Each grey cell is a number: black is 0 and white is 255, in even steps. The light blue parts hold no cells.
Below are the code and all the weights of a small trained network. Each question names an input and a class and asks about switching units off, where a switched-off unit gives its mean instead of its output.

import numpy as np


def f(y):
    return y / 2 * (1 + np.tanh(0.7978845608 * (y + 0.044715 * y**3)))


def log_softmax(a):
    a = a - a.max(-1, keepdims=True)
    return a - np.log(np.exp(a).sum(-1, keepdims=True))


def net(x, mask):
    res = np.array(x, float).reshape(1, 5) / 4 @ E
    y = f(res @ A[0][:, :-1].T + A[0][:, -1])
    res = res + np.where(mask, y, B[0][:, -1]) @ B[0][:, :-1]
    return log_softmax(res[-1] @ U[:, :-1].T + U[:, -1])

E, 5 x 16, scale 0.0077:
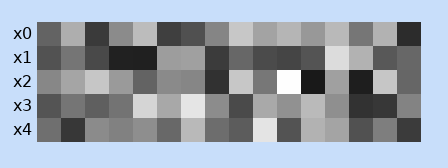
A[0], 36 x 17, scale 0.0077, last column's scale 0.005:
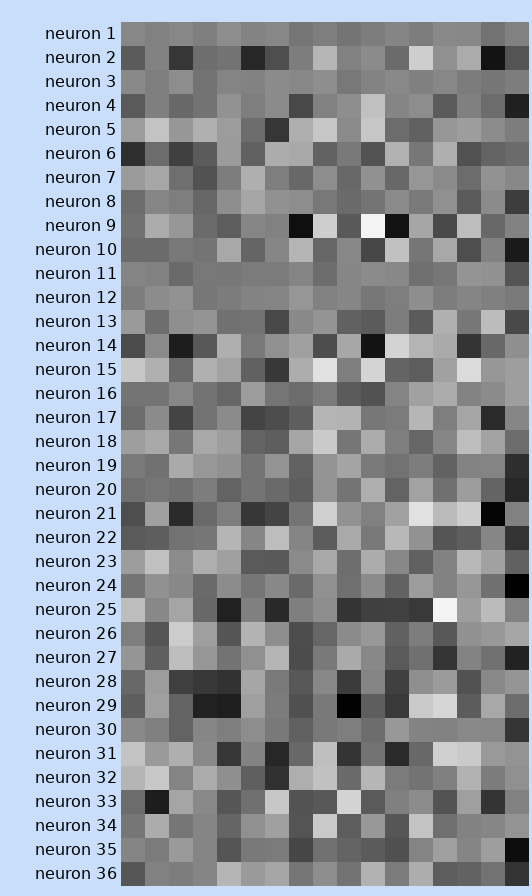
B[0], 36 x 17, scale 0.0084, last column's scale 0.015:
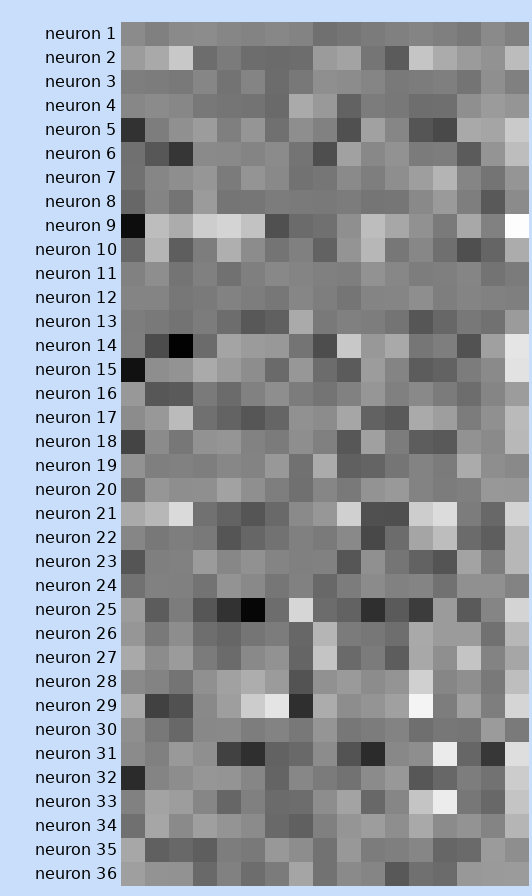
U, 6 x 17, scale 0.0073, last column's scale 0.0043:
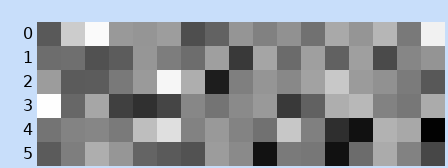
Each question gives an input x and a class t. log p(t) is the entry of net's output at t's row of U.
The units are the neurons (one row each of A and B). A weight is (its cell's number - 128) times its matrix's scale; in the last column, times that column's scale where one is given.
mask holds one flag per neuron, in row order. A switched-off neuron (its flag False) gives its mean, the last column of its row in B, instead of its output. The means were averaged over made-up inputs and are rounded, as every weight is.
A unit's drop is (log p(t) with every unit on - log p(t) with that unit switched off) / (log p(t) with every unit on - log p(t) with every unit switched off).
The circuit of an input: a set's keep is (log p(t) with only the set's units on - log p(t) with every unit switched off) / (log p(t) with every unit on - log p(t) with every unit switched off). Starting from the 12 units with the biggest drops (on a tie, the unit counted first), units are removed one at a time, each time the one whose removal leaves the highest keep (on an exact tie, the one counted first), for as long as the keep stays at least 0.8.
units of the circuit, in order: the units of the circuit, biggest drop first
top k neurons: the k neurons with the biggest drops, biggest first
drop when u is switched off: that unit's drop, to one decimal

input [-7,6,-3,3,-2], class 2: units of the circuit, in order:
neuron 29
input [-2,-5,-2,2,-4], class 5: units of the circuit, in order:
neuron 29; neuron 9; neuron 28
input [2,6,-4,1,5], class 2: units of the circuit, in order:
neuron 14; neuron 25
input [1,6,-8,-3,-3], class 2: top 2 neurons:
neuron 29; neuron 14
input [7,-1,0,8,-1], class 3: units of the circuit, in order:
neuron 9; neuron 15
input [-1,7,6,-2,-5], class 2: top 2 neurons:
neuron 29; neuron 28
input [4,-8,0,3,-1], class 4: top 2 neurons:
neuron 31; neuron 25
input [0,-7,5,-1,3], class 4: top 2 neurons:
neuron 21; neuron 31
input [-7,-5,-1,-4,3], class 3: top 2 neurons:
neuron 9; neuron 15
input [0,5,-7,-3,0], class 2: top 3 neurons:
neuron 29; neuron 28; neuron 14
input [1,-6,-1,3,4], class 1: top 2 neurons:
neuron 29; neuron 9
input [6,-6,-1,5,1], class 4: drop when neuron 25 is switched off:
0.2
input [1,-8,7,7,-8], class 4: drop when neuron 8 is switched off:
0.0
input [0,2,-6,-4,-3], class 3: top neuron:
neuron 25
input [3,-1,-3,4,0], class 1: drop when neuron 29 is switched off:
0.2
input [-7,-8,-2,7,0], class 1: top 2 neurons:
neuron 29; neuron 21
